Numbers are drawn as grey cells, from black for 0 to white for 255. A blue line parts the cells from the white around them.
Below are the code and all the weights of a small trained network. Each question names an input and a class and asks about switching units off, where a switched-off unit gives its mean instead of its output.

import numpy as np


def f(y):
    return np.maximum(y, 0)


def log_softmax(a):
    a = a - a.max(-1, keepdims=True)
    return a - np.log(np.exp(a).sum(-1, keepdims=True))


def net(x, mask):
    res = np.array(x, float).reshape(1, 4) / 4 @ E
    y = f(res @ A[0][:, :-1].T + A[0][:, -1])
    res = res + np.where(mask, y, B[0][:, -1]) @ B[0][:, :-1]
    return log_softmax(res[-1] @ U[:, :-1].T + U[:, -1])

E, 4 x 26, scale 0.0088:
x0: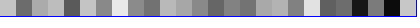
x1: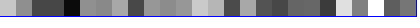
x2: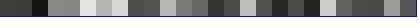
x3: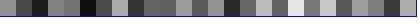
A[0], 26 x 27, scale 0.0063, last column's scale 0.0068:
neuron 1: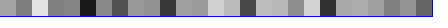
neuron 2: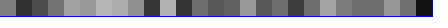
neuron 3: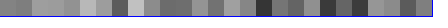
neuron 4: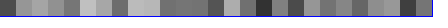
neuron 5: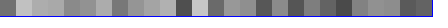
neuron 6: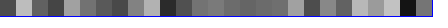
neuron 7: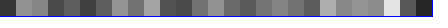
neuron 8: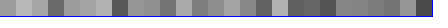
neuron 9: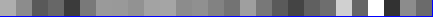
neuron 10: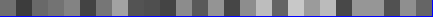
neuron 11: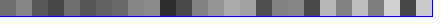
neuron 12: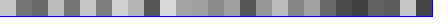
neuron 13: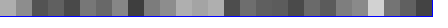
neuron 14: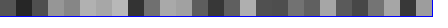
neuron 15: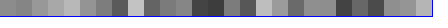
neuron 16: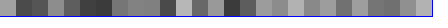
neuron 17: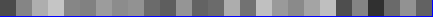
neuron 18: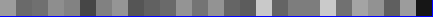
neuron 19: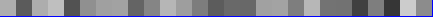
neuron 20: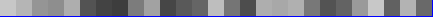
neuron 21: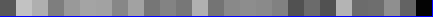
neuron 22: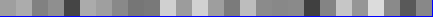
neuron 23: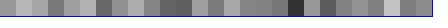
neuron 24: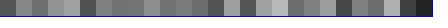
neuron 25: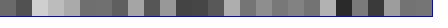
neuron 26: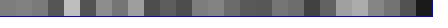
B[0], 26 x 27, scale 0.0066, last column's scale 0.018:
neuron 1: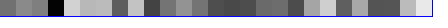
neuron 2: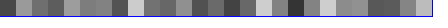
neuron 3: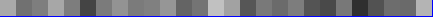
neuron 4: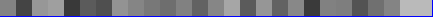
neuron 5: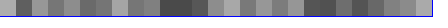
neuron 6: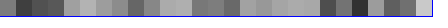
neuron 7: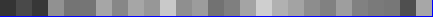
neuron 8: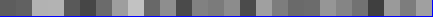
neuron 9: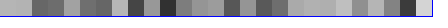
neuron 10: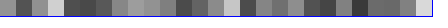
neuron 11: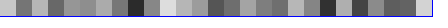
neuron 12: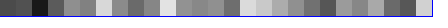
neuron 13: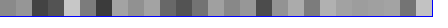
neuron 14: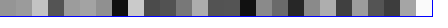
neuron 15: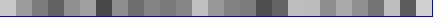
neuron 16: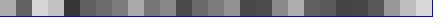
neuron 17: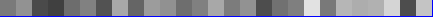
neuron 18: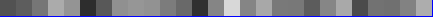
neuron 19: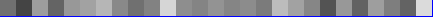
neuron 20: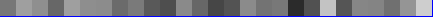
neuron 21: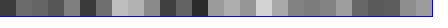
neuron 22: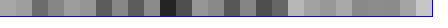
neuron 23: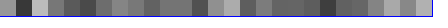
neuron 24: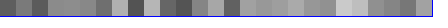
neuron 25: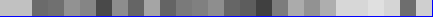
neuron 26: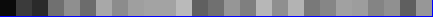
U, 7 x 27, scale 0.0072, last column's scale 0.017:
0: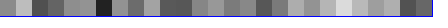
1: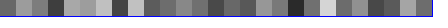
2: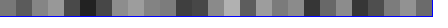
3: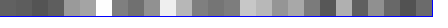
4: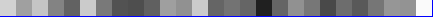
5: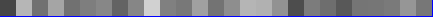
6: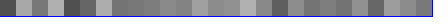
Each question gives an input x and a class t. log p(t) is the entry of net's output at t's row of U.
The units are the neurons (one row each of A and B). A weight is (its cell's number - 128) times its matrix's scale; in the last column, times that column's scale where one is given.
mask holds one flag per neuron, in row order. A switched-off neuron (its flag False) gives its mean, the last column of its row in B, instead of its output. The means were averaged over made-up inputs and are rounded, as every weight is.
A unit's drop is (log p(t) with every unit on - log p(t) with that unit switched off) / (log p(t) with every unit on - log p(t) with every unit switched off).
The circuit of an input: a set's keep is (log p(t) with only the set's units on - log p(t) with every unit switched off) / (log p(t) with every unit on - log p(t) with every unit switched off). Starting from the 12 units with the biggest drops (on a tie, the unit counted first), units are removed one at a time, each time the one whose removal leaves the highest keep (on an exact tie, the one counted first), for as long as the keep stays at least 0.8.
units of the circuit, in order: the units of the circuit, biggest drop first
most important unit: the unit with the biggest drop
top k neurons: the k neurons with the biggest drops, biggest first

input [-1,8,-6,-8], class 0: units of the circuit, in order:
[neuron 9]
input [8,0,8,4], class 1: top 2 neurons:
[neuron 14; neuron 2]
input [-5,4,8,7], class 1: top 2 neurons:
[neuron 14; neuron 2]
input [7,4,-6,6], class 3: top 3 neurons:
[neuron 19; neuron 12; neuron 14]
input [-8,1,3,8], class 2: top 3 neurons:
[neuron 10; neuron 16; neuron 12]
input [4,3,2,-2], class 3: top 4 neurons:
[neuron 12; neuron 16; neuron 25; neuron 15]
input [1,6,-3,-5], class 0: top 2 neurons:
[neuron 9; neuron 22]
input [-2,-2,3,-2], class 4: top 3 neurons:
[neuron 1; neuron 20; neuron 12]
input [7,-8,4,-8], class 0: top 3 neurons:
[neuron 25; neuron 15; neuron 17]
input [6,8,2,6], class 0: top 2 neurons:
[neuron 9; neuron 13]
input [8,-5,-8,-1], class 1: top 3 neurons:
[neuron 1; neuron 20; neuron 11]
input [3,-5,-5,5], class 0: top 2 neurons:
[neuron 14; neuron 17]
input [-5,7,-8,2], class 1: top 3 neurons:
[neuron 1; neuron 20; neuron 25]
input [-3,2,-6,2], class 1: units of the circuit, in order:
[neuron 1]
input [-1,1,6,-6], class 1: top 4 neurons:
[neuron 14; neuron 2; neuron 10; neuron 16]
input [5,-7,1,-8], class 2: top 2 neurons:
[neuron 4; neuron 3]
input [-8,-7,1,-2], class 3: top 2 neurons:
[neuron 6; neuron 11]
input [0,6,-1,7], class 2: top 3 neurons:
[neuron 16; neuron 10; neuron 25]
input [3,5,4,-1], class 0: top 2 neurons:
[neuron 9; neuron 1]
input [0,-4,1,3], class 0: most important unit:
neuron 25
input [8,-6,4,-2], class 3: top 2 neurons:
[neuron 12; neuron 19]
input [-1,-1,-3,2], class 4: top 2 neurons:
[neuron 14; neuron 2]
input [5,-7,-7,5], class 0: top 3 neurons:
[neuron 17; neuron 15; neuron 14]
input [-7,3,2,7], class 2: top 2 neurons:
[neuron 10; neuron 16]
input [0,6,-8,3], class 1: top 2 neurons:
[neuron 1; neuron 20]
